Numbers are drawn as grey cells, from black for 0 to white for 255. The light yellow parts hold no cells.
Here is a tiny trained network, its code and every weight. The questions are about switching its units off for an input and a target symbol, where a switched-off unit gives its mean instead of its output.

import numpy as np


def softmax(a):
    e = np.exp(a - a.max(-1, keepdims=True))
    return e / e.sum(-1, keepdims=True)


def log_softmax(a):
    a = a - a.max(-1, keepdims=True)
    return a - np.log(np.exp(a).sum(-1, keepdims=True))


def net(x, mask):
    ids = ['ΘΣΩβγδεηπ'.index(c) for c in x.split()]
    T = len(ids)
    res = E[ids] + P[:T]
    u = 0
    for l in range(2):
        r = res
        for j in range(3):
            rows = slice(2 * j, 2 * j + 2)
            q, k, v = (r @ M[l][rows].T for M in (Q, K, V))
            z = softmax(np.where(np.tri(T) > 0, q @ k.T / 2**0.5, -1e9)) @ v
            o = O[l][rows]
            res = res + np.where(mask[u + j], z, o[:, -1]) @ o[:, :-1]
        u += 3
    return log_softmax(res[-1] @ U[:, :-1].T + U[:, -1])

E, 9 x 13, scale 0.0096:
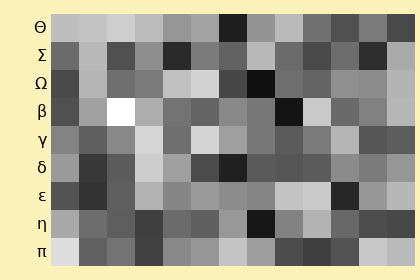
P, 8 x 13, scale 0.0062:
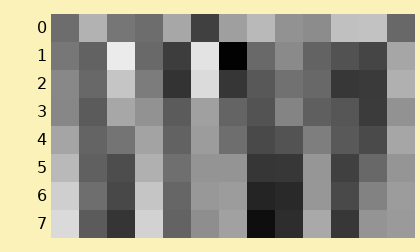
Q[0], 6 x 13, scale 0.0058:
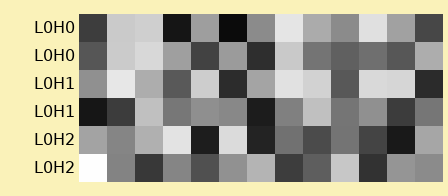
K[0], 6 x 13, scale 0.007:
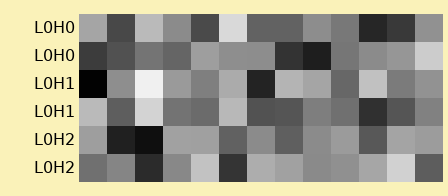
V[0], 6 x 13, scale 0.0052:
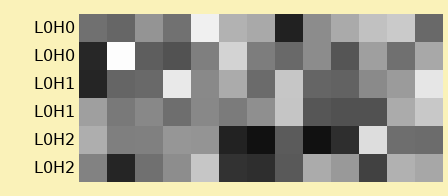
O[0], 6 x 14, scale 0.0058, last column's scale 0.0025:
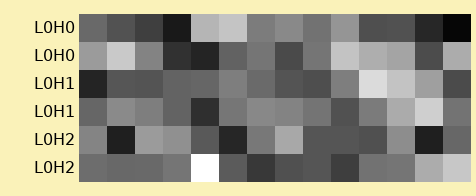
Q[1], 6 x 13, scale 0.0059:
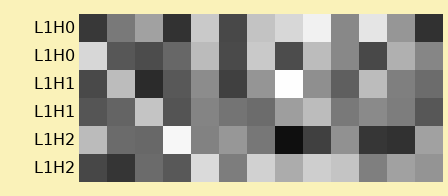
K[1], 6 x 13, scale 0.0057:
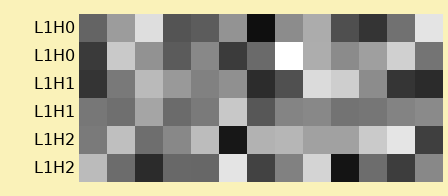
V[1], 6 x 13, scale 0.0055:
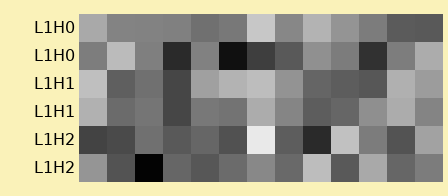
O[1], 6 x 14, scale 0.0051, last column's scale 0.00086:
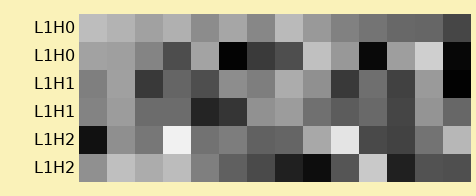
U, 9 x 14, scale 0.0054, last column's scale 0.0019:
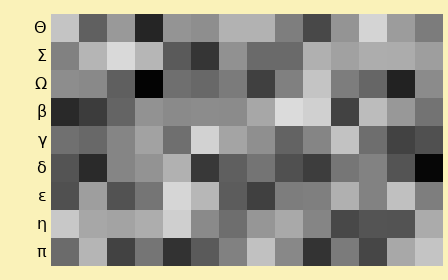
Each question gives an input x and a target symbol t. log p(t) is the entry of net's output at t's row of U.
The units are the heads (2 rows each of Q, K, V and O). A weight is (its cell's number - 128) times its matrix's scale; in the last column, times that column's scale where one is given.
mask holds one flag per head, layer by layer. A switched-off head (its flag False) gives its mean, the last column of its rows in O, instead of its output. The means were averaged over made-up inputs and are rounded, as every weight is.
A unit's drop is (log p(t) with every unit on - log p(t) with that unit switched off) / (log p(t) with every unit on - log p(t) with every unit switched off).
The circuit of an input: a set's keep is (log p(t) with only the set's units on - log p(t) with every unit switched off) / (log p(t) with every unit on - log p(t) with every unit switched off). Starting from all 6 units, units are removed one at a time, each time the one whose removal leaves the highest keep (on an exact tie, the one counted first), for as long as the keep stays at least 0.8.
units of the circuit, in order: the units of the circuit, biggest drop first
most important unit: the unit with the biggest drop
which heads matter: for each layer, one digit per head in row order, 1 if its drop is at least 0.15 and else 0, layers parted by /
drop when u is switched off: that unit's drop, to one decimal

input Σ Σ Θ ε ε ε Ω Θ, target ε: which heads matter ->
011 / 000
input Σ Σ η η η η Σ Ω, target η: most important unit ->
L0H1
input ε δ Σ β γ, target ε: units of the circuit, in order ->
(L0H2; L0H1)
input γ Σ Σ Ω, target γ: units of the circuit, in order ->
(L1H0; L0H2)
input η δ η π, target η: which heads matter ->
010 / 100
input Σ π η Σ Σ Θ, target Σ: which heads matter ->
100 / 000
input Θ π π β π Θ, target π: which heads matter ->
010 / 010
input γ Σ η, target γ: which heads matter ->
001 / 100
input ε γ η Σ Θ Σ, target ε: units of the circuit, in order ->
(L0H2; L1H1)
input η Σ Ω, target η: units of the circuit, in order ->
(L0H1; L1H0)
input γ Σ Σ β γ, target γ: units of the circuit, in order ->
(L1H0; L0H2)
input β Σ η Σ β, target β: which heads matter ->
000 / 001
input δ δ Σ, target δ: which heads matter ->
001 / 000
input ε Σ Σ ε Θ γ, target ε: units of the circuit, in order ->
(L0H2)
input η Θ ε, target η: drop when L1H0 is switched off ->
0.3
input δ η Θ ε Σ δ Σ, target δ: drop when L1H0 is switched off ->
0.1
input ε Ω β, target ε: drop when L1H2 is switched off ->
0.0
